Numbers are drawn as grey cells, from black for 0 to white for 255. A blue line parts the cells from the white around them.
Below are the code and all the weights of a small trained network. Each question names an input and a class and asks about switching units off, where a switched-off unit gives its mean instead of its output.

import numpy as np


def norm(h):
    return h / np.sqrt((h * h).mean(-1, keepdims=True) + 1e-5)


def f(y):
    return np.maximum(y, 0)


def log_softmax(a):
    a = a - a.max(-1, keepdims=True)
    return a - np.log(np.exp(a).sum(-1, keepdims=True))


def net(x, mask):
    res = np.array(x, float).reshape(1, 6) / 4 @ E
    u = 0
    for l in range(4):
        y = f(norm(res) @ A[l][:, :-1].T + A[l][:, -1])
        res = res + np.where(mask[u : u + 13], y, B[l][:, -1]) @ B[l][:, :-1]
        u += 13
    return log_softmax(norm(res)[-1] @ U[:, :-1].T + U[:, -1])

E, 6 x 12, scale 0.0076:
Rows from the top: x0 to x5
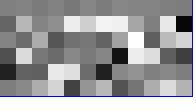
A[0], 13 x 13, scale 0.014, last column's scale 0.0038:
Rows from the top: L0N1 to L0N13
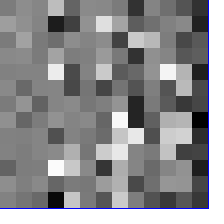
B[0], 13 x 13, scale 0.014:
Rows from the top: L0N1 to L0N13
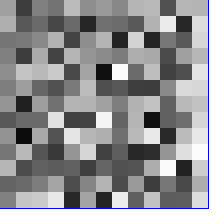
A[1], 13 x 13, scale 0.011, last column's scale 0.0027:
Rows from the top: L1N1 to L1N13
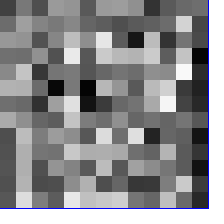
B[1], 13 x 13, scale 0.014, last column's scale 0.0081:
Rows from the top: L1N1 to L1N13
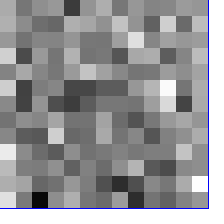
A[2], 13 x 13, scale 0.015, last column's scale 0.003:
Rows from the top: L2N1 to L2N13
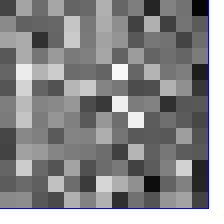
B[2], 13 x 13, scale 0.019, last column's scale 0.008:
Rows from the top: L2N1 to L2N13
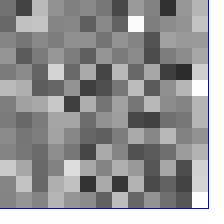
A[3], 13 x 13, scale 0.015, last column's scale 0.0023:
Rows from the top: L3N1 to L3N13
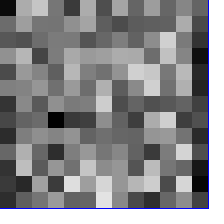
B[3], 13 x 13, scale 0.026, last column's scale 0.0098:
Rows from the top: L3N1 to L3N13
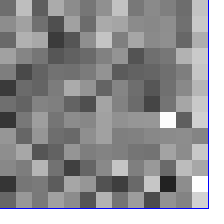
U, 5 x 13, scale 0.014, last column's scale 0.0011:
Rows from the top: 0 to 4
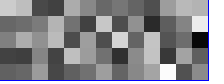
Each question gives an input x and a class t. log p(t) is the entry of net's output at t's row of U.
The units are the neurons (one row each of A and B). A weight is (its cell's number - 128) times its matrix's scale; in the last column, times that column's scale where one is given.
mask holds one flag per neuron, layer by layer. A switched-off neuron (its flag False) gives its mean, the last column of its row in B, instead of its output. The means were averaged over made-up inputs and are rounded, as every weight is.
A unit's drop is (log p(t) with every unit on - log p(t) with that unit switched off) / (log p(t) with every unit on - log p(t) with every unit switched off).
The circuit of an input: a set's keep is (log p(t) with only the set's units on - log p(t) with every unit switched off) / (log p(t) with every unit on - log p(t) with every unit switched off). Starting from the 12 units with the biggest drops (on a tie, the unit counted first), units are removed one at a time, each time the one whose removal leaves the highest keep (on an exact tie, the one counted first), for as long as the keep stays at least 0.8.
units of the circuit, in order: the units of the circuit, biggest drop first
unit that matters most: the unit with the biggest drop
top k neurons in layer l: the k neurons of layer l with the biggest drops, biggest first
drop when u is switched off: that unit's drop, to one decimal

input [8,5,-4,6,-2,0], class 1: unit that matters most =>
L0N3
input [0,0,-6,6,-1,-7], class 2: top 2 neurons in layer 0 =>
[L0N13 L0N8]
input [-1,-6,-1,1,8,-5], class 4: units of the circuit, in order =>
[L0N11 L1N7]
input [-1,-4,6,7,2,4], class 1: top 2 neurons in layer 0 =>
[L0N3 L0N10]
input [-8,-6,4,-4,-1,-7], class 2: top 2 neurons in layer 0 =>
[L0N13 L0N10]
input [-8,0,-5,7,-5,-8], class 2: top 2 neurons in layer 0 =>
[L0N13 L0N8]
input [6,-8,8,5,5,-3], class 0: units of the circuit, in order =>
[L0N6 L1N2]
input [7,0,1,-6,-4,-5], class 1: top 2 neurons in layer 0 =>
[L0N8 L0N5]
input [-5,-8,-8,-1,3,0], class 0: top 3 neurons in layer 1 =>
[L1N12 L1N2 L1N5]
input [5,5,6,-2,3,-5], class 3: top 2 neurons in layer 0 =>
[L0N9 L0N5]
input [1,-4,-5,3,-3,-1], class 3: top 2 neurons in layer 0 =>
[L0N10 L0N7]
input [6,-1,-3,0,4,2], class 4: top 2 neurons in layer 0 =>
[L0N11 L0N9]
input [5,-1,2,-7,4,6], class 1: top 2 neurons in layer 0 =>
[L0N8 L0N13]
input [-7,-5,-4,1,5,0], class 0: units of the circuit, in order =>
[L0N6]
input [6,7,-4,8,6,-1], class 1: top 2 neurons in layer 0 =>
[L0N3 L0N6]
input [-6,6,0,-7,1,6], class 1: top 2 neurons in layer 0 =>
[L0N8 L0N12]
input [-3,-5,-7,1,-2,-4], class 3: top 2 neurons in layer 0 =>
[L0N7 L0N10]
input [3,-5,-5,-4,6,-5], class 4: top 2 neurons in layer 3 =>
[L3N12 L3N3]
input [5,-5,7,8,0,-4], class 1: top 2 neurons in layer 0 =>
[L0N3 L0N10]
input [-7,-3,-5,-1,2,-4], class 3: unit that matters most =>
L0N7
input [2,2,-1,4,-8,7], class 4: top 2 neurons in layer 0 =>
[L0N2 L0N13]
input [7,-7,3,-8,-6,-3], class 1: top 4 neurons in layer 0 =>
[L0N8 L0N10 L0N12 L0N2]
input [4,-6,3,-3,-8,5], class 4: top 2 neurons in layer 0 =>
[L0N2 L0N10]
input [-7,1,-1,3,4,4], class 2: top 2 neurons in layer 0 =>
[L0N5 L0N2]
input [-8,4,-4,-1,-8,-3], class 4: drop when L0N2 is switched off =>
1.1
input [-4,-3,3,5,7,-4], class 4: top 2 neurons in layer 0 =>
[L0N11 L0N8]
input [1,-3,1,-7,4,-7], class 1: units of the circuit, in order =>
[L0N8]
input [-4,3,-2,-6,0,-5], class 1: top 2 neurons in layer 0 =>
[L0N8 L0N5]
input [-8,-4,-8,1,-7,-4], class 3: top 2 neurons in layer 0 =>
[L0N7 L0N11]
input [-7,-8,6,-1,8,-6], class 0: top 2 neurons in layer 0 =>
[L0N6 L0N2]
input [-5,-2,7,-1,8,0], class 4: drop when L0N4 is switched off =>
0.1
